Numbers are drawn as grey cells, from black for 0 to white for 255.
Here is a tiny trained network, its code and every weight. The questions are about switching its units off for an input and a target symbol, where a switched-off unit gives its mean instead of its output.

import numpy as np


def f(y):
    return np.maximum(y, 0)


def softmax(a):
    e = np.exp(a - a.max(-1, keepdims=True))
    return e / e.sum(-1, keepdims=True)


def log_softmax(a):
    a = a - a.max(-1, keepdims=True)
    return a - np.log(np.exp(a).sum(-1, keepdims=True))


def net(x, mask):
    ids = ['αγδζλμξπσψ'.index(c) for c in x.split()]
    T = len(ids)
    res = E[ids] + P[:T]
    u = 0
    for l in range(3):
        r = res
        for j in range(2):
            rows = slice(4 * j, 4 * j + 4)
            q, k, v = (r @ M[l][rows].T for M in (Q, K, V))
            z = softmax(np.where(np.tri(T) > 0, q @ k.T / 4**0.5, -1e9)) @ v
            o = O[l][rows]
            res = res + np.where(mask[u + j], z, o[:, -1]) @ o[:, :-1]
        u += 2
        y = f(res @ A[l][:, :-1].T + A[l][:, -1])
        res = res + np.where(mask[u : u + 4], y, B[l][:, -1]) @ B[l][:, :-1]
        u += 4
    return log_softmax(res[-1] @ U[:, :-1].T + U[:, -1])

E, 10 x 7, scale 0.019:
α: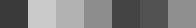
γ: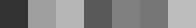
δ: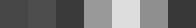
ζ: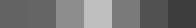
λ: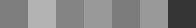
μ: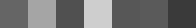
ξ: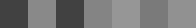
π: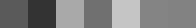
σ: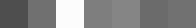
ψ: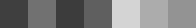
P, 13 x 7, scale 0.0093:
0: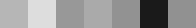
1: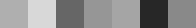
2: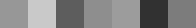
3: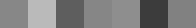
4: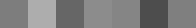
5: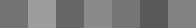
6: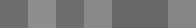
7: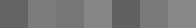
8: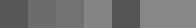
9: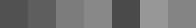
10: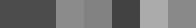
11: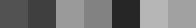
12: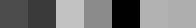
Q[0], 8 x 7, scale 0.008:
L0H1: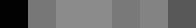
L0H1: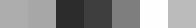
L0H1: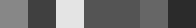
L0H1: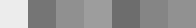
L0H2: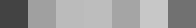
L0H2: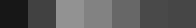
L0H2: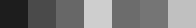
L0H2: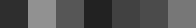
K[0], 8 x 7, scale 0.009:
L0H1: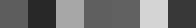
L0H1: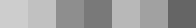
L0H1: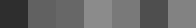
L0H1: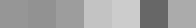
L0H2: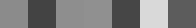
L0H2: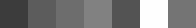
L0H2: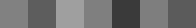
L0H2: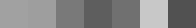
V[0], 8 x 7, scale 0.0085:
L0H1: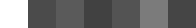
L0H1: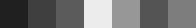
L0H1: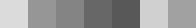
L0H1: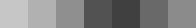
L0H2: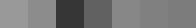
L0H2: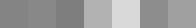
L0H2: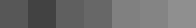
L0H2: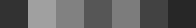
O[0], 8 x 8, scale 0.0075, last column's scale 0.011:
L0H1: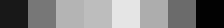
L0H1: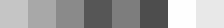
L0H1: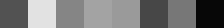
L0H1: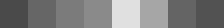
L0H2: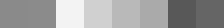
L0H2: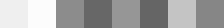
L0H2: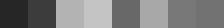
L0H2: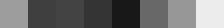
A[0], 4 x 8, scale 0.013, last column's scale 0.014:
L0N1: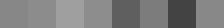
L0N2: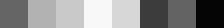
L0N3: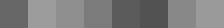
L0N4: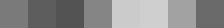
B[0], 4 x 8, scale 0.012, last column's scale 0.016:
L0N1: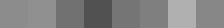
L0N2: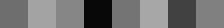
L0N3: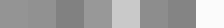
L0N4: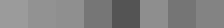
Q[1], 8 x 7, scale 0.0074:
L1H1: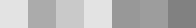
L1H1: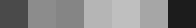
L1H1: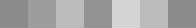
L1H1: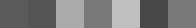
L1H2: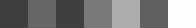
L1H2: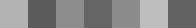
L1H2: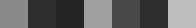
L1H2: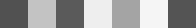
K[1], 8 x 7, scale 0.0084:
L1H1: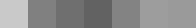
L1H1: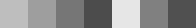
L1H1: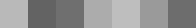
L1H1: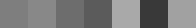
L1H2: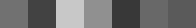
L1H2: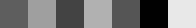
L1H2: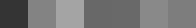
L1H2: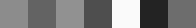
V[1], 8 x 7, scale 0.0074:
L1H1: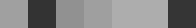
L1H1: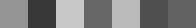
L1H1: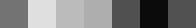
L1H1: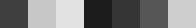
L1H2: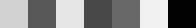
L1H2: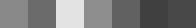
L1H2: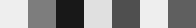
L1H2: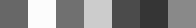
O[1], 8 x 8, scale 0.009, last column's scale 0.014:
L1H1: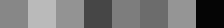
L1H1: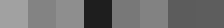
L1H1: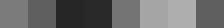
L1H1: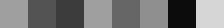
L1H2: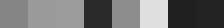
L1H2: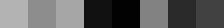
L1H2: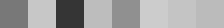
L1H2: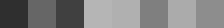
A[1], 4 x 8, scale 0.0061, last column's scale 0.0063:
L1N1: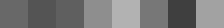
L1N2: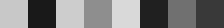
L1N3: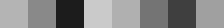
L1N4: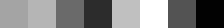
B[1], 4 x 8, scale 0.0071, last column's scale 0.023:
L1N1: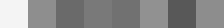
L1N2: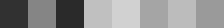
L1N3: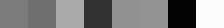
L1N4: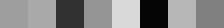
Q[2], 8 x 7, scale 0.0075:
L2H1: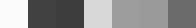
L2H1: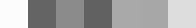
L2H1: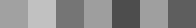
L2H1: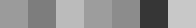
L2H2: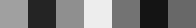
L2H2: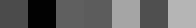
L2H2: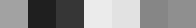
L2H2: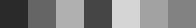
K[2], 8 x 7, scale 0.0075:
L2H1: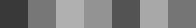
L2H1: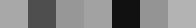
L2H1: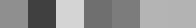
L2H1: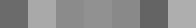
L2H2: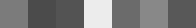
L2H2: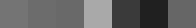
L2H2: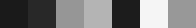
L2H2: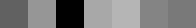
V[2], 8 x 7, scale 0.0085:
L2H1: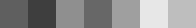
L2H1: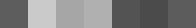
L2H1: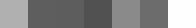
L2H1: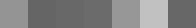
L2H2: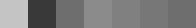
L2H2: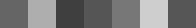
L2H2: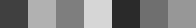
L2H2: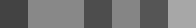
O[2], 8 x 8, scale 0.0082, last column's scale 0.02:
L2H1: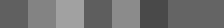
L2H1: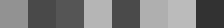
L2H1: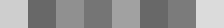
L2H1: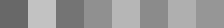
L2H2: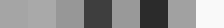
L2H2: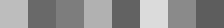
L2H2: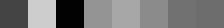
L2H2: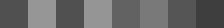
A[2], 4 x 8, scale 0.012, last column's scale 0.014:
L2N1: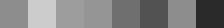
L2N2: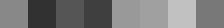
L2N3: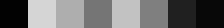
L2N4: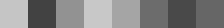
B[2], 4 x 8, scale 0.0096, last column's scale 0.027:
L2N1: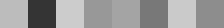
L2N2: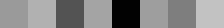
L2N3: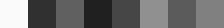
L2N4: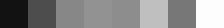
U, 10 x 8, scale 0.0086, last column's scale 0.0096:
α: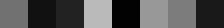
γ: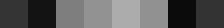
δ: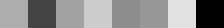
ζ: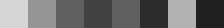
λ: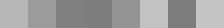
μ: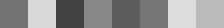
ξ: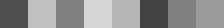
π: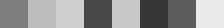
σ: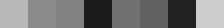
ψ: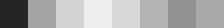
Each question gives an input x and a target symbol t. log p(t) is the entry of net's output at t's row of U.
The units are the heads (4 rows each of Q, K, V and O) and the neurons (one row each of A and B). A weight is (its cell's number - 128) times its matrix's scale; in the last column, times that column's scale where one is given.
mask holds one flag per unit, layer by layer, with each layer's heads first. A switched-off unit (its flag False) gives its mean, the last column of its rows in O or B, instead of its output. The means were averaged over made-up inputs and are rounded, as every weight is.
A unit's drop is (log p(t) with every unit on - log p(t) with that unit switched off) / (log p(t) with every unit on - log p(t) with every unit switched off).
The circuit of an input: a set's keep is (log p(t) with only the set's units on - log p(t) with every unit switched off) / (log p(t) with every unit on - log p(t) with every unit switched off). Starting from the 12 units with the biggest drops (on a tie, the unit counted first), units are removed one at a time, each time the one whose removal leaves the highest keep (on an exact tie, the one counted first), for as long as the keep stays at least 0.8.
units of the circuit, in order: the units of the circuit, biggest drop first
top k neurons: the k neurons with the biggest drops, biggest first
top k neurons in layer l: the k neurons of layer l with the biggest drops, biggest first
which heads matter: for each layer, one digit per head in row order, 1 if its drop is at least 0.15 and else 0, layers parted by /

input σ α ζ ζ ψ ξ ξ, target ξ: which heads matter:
01 / 11 / 01
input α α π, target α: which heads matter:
00 / 01 / 00
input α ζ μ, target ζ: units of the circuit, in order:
L0N3, L1H1, L2H2
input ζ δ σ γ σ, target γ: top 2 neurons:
L2N4, L1N2
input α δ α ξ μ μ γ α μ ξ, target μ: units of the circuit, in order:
L0N3, L2H2, L1H2
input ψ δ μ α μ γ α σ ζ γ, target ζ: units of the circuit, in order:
L2N4
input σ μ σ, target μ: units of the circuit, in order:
L1H2, L1H1
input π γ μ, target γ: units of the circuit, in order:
L1N3, L2N4
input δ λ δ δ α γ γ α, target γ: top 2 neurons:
L0N3, L2N4
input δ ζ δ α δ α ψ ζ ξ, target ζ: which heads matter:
10 / 00 / 01
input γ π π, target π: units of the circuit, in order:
L0N3, L2H1, L2H2
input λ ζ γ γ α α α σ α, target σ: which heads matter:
00 / 11 / 00
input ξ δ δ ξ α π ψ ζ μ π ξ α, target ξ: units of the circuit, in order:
L0N3, L2H2, L1H1
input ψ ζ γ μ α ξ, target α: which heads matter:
10 / 00 / 10
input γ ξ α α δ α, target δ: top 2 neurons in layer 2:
L2N1, L2N4
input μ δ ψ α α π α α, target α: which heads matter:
01 / 11 / 10
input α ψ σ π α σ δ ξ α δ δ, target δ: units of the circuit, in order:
L0N3, L0H2, L1H1, L0H1
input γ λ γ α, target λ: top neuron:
L0N3
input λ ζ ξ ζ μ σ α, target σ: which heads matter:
01 / 11 / 00
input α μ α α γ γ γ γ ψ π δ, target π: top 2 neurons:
L0N3, L2N2
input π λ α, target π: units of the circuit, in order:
L2N2
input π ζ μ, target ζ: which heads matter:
01 / 11 / 00
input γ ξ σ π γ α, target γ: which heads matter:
01 / 10 / 00
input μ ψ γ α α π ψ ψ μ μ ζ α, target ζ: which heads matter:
10 / 00 / 01
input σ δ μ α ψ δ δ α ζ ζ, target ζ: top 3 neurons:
L0N3, L1N3, L2N4
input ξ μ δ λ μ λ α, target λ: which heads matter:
01 / 01 / 01
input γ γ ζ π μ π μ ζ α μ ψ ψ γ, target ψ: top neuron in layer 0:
L0N3
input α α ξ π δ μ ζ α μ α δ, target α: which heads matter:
10 / 00 / 00
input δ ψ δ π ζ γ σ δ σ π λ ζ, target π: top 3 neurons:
L2N2, L0N3, L0N1
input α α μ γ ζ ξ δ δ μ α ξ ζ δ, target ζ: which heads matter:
10 / 01 / 01
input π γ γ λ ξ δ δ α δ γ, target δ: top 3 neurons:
L0N3, L2N1, L1N3
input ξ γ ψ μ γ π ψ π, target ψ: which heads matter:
00 / 11 / 00
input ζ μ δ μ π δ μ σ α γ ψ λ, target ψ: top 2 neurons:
L0N3, L2N2
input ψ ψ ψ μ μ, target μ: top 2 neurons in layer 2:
L2N4, L2N1
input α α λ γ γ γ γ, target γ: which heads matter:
00 / 10 / 01
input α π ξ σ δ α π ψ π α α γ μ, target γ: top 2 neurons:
L2N2, L1N3
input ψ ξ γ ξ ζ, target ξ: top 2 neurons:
L0N3, L1N2
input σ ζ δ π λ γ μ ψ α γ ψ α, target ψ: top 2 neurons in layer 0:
L0N3, L0N4
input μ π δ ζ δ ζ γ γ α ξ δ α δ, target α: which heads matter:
10 / 00 / 10
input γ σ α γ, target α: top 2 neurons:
L2N2, L2N4
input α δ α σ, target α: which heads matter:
00 / 11 / 00
